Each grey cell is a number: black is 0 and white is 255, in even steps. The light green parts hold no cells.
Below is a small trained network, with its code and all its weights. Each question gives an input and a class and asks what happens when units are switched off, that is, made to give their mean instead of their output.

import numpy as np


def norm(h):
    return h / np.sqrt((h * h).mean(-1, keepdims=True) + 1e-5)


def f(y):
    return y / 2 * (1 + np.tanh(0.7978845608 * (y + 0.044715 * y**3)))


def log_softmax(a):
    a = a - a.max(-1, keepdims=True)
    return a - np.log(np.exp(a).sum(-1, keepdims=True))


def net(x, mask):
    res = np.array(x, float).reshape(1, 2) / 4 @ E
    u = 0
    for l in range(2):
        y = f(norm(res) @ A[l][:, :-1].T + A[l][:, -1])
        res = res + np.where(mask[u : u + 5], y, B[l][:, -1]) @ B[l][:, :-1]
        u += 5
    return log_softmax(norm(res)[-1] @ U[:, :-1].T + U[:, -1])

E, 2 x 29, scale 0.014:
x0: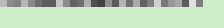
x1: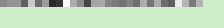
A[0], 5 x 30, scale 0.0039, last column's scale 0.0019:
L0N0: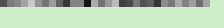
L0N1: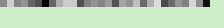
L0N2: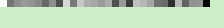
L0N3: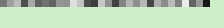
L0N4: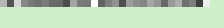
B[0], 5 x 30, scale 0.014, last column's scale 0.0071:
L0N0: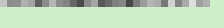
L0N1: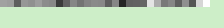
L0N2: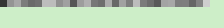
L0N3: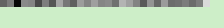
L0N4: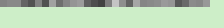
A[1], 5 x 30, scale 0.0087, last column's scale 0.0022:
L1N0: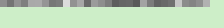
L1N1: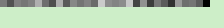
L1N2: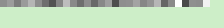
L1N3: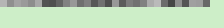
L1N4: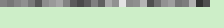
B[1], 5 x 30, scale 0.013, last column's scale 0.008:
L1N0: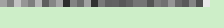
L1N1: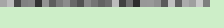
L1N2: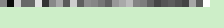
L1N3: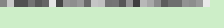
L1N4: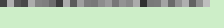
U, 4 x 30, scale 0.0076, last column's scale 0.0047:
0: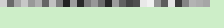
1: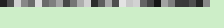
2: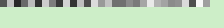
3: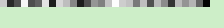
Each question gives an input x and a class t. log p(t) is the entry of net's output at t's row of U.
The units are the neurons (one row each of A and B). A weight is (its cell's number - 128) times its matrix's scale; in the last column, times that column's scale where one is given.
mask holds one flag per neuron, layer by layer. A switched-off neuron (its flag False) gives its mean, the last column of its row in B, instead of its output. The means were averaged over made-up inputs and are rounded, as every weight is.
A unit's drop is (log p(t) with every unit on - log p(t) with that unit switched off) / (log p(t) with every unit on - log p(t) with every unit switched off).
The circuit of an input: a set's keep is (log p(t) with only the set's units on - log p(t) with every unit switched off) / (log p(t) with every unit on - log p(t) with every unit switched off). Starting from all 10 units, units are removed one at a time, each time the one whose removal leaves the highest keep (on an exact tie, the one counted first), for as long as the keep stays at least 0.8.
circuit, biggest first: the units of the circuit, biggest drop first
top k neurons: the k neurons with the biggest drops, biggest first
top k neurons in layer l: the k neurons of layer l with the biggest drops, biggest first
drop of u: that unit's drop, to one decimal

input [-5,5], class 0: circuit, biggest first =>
(L1N0)
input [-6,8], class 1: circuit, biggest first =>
(L1N0 L0N1)
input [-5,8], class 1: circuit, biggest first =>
(L1N0 L0N1)
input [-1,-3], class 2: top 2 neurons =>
(L1N2 L1N4)
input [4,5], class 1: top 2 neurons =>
(L0N2 L1N2)
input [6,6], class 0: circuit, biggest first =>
(L0N1 L1N2)
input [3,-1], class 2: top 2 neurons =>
(L0N1 L1N3)
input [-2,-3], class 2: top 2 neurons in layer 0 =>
(L0N1 L0N0)
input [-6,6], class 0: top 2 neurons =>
(L1N0 L0N0)
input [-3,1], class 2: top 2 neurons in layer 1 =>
(L1N2 L1N0)
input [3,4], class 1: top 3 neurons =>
(L0N2 L1N2 L1N3)
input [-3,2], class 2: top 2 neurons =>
(L0N3 L1N2)
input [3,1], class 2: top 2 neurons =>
(L0N1 L1N0)
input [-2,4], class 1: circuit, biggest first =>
(L0N1)
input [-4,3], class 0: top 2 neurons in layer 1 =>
(L1N0 L1N4)
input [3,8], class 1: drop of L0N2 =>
0.1
